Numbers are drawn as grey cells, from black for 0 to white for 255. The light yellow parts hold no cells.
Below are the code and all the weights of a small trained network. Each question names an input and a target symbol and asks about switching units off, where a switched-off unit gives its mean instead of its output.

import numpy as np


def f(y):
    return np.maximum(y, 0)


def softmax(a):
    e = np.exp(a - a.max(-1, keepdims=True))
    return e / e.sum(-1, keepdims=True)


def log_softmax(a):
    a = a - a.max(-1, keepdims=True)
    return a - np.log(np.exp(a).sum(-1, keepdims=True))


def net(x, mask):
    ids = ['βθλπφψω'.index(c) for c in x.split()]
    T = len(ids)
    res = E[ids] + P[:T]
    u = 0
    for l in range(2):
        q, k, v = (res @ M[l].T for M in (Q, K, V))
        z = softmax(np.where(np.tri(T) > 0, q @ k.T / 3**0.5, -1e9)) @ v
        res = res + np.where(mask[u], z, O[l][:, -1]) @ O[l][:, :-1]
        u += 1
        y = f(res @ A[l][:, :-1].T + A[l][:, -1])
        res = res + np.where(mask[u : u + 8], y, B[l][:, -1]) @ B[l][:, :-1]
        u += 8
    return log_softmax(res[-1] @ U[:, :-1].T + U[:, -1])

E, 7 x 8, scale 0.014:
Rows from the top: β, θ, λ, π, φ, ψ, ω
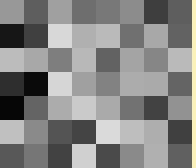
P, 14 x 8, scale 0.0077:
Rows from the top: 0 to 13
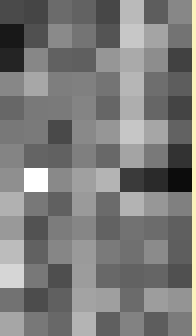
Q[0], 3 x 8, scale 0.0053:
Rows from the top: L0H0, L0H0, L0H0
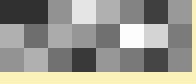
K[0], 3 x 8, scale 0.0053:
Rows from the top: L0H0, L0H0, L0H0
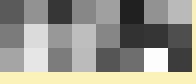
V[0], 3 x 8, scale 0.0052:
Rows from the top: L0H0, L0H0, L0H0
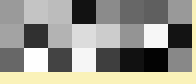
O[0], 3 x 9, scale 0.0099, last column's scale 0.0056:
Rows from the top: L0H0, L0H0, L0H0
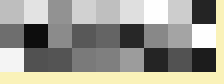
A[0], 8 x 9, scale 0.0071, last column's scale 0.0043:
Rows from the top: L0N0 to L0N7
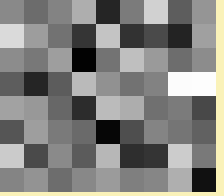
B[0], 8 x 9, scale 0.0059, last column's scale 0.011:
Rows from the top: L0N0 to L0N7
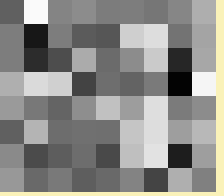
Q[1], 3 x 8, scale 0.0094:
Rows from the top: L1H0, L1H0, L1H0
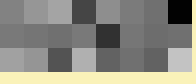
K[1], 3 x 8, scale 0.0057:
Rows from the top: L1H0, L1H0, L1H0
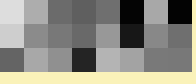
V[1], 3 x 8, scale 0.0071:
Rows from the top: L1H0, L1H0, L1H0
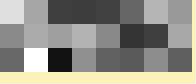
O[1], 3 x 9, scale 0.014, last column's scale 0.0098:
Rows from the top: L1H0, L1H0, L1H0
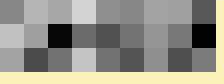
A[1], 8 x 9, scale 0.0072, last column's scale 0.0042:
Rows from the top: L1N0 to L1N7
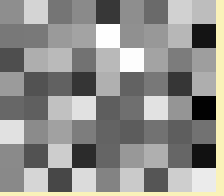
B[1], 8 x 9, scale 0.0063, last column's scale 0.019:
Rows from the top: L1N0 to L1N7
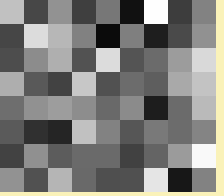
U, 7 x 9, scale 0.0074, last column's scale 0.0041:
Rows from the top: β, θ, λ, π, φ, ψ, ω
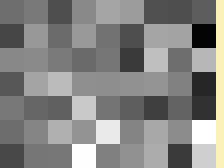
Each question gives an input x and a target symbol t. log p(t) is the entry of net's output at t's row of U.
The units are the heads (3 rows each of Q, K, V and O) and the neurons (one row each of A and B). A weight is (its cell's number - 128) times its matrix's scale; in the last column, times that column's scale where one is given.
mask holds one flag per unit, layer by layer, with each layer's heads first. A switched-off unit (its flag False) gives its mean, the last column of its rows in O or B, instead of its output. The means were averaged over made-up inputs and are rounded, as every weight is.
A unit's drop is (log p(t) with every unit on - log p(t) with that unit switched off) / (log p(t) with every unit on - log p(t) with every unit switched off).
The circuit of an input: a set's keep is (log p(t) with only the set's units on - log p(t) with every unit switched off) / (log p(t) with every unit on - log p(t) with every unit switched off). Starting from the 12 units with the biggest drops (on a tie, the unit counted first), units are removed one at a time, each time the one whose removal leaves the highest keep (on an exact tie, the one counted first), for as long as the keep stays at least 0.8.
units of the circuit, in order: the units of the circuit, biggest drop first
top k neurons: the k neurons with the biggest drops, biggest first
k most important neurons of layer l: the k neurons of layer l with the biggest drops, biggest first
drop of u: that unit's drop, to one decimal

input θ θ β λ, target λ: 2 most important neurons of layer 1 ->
[L1N0 L1N4]
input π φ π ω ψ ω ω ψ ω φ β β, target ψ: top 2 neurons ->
[L0N5 L0N6]
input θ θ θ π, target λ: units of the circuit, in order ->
[L1H0 L0N3 L0H0 L0N1]
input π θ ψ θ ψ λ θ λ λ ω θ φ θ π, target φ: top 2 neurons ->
[L0N1 L1N3]
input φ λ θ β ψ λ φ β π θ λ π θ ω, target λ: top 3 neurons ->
[L0N3 L0N5 L0N2]
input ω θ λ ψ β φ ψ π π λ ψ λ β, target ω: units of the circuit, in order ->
[L1H0 L0N6]
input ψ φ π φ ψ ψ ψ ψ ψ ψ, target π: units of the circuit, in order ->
[L1H0 L1N1 L0N1]
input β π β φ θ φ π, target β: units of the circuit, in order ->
[L0H0 L1H0]
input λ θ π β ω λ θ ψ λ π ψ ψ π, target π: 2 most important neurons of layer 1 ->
[L1N1 L1N4]
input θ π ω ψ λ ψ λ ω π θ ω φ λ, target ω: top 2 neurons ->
[L0N6 L1N2]
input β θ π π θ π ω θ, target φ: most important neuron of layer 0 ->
[L0N0]
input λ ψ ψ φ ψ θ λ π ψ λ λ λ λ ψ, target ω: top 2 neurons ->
[L0N3 L0N1]
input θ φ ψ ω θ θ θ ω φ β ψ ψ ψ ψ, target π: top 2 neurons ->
[L1N1 L0N5]
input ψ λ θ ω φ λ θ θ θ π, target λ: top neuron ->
[L1N4]
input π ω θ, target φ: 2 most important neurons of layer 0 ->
[L0N0 L0N1]
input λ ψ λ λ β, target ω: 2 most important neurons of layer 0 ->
[L0N1 L0N3]
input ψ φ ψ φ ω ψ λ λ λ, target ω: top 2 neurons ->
[L1N2 L1N5]
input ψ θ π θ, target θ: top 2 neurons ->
[L1N6 L0N3]
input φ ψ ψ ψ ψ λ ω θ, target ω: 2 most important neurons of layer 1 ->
[L1N2 L1N6]
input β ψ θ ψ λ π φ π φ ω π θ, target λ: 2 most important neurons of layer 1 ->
[L1N4 L1N1]
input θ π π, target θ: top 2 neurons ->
[L1N6 L1N3]
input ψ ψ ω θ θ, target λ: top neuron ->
[L0N3]
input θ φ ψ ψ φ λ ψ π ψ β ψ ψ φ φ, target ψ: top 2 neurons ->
[L0N2 L0N3]
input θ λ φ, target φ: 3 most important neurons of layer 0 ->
[L0N1 L0N0 L0N6]
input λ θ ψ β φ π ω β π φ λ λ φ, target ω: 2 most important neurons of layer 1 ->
[L1N2 L1N6]
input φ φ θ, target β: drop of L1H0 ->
0.6
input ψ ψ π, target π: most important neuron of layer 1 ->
[L1N4]
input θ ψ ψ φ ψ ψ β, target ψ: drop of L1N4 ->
0.0
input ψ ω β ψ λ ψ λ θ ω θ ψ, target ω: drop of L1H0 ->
0.4
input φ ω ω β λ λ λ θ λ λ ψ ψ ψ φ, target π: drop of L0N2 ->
0.4
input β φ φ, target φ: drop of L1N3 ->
0.4
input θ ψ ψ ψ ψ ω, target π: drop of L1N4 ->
0.2
